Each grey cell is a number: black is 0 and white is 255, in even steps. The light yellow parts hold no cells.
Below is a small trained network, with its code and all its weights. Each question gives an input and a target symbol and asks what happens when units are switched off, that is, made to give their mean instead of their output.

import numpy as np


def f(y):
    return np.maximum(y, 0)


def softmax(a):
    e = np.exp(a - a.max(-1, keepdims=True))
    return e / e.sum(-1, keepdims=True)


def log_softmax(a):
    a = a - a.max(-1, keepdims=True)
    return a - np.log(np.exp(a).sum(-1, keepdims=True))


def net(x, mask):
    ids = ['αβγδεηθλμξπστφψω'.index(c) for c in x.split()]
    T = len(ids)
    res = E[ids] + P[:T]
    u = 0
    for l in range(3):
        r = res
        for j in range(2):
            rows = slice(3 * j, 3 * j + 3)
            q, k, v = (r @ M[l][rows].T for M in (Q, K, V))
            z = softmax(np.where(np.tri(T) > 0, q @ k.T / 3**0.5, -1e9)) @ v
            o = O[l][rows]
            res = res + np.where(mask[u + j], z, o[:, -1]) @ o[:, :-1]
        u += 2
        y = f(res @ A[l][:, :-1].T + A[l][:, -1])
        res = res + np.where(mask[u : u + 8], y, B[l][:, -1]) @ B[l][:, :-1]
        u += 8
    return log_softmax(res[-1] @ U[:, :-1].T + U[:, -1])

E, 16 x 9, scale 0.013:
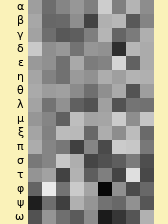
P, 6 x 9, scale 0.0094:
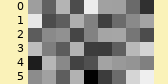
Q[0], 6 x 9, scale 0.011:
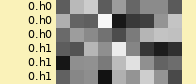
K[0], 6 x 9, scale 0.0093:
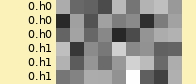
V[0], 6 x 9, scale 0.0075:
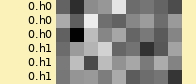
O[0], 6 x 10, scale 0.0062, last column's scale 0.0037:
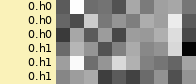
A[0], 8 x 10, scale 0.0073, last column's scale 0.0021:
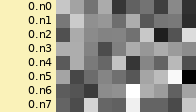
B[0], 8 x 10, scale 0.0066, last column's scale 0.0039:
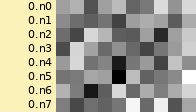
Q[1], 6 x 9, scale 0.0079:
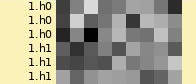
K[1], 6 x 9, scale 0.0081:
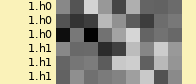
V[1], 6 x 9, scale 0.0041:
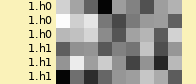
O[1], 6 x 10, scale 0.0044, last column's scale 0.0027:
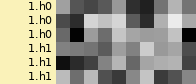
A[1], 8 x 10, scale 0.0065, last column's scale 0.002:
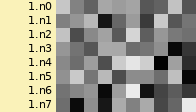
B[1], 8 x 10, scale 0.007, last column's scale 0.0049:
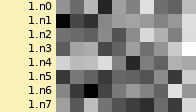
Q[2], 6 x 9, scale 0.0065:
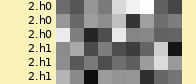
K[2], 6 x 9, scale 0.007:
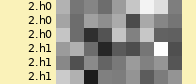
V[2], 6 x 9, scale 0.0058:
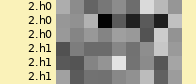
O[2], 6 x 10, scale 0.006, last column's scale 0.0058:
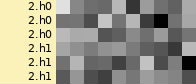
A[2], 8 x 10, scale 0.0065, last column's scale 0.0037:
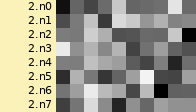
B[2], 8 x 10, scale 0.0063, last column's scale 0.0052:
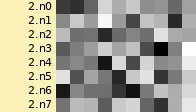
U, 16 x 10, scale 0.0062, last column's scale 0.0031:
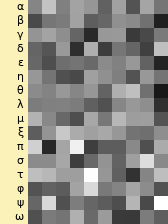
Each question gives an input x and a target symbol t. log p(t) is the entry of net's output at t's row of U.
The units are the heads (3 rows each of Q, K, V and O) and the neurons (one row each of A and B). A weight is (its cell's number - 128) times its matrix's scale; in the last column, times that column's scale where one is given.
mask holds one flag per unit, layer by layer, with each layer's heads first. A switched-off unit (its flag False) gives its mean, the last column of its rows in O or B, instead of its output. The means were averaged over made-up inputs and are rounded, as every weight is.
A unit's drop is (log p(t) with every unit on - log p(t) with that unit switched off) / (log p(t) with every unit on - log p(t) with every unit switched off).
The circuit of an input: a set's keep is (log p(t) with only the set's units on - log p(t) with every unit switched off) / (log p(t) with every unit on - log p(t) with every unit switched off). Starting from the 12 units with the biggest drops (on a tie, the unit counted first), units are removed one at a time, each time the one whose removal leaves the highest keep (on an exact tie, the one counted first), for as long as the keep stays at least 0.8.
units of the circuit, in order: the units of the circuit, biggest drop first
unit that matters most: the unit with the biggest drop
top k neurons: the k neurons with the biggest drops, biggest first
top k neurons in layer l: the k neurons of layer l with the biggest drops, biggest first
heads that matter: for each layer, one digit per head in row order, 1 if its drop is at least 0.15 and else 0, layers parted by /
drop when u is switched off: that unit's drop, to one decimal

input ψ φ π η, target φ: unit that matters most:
1.h1
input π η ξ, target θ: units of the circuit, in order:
2.h0, 0.n7, 2.n1, 1.n2
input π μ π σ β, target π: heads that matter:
11 / 00 / 00
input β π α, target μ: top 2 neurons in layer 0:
0.n7, 0.n6
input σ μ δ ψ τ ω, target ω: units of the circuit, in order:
2.h0, 0.n4
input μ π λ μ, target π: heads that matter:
11 / 00 / 00
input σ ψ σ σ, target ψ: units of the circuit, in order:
0.h0, 0.n0, 1.n5
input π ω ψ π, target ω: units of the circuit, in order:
2.h0, 0.h1, 0.n5, 0.n4
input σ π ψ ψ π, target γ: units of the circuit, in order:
2.n5, 1.h0
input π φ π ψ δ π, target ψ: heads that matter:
10 / 10 / 00
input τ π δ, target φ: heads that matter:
00 / 00 / 00
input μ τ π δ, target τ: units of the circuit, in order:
0.h0, 0.h1, 2.n3
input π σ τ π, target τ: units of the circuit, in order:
0.h0, 0.h1, 2.n3, 2.n6
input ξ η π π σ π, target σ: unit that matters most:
0.n5
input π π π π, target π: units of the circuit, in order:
0.h0, 0.n5, 0.h1
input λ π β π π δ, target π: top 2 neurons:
1.n2, 0.n5
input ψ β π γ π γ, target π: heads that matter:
10 / 00 / 00
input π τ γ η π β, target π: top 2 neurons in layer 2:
2.n4, 2.n7
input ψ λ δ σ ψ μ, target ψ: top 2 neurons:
1.n5, 0.n0
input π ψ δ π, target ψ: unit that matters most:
0.h0
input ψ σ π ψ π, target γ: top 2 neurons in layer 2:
2.n5, 2.n4
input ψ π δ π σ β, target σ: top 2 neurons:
0.n5, 2.n7
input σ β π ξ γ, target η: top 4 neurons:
1.n6, 0.n6, 0.n7, 0.n2
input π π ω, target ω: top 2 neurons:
0.n4, 2.n0
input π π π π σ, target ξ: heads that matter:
00 / 10 / 10
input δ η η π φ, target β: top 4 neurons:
2.n6, 0.n2, 2.n0, 0.n4
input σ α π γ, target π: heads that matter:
11 / 00 / 00
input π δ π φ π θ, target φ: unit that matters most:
1.h1
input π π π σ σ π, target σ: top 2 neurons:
0.n5, 2.n7
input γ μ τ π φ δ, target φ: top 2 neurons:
2.n0, 0.n2
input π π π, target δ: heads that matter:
01 / 00 / 00
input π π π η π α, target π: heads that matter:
10 / 00 / 00
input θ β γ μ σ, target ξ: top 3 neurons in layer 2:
2.n7, 2.n1, 2.n6
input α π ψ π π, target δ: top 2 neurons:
1.n7, 2.n4
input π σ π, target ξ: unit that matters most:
0.h1
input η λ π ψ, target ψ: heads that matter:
10 / 10 / 00
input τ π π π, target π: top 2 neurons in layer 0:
0.n5, 0.n3
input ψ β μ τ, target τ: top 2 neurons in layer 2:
2.n3, 2.n6
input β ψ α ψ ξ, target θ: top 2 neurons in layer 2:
2.n1, 2.n3
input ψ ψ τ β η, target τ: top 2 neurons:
0.n6, 2.n3
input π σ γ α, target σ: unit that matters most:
0.h1
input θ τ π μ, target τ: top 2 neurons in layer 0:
0.n0, 0.n2
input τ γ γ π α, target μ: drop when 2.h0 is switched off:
0.2
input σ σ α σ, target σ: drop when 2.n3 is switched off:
0.0
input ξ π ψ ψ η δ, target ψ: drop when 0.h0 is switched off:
0.4
